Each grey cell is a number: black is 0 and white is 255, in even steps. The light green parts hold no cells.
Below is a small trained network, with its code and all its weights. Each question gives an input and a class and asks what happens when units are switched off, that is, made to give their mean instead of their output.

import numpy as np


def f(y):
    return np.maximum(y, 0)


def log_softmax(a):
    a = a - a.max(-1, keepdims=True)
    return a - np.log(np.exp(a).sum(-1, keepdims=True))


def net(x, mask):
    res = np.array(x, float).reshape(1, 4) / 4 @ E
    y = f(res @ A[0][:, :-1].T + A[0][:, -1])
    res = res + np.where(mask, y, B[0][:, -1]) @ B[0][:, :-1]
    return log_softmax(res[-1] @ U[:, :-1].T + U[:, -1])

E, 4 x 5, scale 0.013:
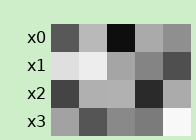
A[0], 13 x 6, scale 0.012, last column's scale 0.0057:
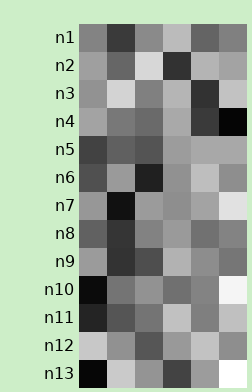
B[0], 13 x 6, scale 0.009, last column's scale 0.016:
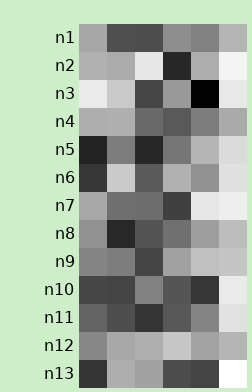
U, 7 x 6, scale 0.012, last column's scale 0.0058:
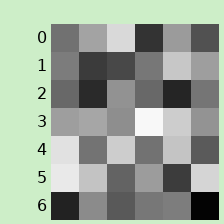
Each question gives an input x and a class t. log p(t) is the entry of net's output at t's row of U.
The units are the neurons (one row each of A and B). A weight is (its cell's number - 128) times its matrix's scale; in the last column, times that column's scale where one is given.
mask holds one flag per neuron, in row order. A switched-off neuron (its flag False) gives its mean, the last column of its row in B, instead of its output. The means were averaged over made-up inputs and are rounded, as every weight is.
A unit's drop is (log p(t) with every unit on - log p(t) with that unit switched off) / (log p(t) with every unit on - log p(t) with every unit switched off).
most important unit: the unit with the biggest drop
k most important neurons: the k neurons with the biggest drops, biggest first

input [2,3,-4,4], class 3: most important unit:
n12
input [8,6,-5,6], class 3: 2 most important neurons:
n12, n6
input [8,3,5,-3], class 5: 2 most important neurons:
n3, n5
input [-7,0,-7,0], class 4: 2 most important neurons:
n5, n11
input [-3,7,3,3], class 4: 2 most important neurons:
n13, n10
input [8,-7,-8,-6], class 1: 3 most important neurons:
n13, n8, n9
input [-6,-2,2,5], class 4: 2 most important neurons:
n13, n7
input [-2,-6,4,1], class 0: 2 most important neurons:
n2, n13
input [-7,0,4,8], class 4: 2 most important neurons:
n7, n13
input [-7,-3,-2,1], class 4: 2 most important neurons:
n2, n5
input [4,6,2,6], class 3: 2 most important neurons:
n12, n10
